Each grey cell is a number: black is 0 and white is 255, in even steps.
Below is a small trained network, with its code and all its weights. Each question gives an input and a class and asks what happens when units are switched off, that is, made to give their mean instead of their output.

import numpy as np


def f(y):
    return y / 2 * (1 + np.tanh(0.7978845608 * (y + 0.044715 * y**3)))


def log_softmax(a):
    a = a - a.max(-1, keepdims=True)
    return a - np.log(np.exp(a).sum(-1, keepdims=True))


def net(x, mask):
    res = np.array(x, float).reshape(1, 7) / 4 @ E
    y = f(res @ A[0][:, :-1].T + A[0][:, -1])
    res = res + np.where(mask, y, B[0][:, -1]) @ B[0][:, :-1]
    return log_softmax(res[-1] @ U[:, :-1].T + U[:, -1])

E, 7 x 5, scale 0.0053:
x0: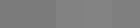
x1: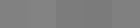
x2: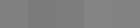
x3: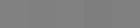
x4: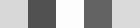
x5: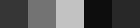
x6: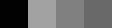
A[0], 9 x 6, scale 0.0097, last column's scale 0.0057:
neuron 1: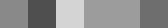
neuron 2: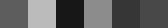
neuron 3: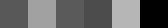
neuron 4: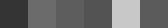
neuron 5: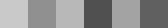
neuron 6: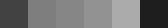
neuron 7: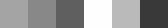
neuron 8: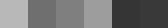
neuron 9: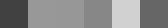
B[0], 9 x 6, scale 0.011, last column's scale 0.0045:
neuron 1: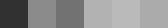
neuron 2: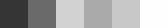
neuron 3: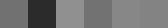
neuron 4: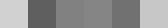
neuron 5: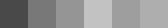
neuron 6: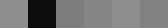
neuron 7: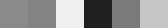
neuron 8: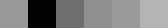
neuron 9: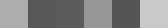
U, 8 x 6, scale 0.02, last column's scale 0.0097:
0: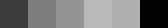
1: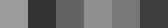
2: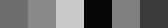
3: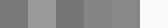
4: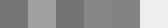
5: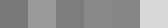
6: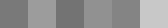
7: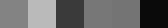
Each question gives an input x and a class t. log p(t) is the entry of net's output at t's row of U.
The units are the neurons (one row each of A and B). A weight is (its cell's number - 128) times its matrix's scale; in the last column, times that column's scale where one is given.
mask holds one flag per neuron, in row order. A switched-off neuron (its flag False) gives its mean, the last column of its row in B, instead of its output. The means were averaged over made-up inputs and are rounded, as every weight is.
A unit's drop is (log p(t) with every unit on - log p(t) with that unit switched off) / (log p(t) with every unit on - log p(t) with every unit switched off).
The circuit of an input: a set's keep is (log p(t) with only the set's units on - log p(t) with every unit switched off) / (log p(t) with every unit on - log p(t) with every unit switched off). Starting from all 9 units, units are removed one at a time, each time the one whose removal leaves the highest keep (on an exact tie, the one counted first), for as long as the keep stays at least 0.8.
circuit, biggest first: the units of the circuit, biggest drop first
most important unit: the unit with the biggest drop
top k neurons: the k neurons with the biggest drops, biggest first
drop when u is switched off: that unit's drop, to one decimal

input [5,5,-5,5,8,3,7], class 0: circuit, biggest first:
[neuron 1]
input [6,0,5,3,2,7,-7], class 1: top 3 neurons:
[neuron 8; neuron 7; neuron 2]
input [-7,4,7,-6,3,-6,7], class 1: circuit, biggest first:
[neuron 9; neuron 4]
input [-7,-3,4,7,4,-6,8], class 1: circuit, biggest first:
[neuron 9; neuron 4]
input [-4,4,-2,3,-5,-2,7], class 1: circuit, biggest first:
[neuron 4; neuron 9; neuron 6]
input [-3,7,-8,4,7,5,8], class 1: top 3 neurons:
[neuron 9; neuron 4; neuron 2]
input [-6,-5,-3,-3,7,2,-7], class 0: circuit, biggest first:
[neuron 5; neuron 1]
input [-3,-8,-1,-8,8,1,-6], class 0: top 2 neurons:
[neuron 5; neuron 1]
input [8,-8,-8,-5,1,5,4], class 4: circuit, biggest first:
[neuron 7; neuron 2]
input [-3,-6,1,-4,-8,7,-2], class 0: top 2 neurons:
[neuron 2; neuron 7]
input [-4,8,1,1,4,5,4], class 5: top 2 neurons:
[neuron 7; neuron 2]
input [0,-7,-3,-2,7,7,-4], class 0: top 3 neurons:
[neuron 5; neuron 1; neuron 7]
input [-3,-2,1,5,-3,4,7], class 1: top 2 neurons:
[neuron 4; neuron 9]
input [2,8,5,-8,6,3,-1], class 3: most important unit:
neuron 2
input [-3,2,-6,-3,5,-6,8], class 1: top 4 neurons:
[neuron 9; neuron 4; neuron 6; neuron 2]
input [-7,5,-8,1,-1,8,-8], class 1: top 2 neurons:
[neuron 8; neuron 7]
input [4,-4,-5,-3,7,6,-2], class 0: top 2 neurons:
[neuron 5; neuron 1]
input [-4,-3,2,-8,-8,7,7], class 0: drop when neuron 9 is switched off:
-0.1
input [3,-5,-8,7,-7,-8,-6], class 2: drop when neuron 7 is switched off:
0.9
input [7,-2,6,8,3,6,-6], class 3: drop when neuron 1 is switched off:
0.1
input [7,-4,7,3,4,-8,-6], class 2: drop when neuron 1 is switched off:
0.0
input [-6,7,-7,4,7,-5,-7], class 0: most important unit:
neuron 5
